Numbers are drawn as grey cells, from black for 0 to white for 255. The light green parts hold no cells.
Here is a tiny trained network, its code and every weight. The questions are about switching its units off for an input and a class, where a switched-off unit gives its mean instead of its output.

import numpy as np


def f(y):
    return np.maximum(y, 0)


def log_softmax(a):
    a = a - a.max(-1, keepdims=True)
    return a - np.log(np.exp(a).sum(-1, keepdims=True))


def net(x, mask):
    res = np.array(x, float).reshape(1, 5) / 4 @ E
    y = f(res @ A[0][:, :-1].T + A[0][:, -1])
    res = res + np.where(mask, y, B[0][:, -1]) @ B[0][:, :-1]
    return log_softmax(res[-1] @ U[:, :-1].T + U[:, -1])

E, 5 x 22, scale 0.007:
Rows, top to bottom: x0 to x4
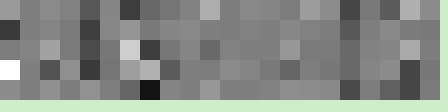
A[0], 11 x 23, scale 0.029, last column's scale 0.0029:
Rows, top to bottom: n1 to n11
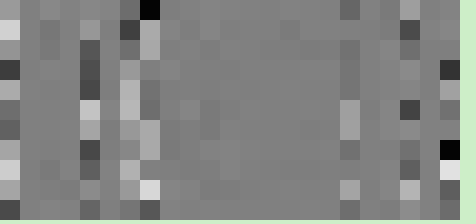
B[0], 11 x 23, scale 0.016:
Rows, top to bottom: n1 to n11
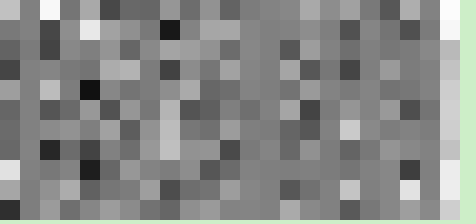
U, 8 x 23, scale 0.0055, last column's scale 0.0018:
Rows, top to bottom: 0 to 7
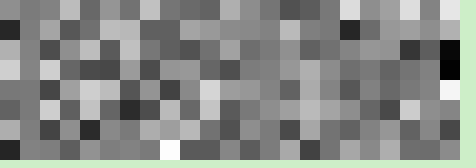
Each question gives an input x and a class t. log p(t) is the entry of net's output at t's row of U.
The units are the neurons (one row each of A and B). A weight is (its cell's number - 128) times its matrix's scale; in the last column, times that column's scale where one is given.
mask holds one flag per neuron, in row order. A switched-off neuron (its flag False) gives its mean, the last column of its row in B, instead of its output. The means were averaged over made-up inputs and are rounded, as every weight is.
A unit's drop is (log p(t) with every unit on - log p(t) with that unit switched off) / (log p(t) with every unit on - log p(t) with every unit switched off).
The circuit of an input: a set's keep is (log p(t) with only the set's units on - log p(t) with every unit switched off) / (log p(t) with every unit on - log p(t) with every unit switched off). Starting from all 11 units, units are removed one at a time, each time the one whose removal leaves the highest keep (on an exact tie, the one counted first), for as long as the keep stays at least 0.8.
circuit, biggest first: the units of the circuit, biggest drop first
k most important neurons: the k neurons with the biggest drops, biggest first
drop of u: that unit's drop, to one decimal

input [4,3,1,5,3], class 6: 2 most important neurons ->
[n8; n3]
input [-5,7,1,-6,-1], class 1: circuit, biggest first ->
[n4]
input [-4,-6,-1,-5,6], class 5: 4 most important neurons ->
[n1; n9; n4; n8]
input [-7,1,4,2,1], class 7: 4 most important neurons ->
[n6; n1; n2; n10]
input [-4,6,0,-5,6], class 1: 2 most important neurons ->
[n4; n11]
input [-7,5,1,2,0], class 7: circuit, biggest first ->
[n6; n2]
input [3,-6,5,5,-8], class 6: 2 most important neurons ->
[n9; n8]
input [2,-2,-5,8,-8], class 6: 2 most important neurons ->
[n9; n8]
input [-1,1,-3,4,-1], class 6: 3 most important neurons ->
[n9; n8; n11]
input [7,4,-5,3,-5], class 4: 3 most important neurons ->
[n2; n9; n5]
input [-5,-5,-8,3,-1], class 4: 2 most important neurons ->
[n2; n3]
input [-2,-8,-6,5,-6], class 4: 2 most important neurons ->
[n2; n3]
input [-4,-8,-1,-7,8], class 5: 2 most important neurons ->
[n1; n9]
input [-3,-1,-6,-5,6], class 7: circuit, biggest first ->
[n6]
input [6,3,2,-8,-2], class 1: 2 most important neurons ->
[n4; n11]
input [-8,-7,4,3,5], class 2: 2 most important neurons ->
[n6; n1]
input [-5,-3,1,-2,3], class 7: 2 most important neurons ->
[n2; n6]
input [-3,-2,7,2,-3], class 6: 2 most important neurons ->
[n1; n9]
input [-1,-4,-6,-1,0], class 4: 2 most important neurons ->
[n2; n9]
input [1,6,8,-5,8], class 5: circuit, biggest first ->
[n1]
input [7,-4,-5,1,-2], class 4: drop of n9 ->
0.0
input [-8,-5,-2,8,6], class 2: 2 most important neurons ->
[n2; n6]
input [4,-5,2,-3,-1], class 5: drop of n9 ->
0.7
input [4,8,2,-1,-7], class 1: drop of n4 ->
0.1
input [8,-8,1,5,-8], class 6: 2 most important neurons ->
[n8; n9]
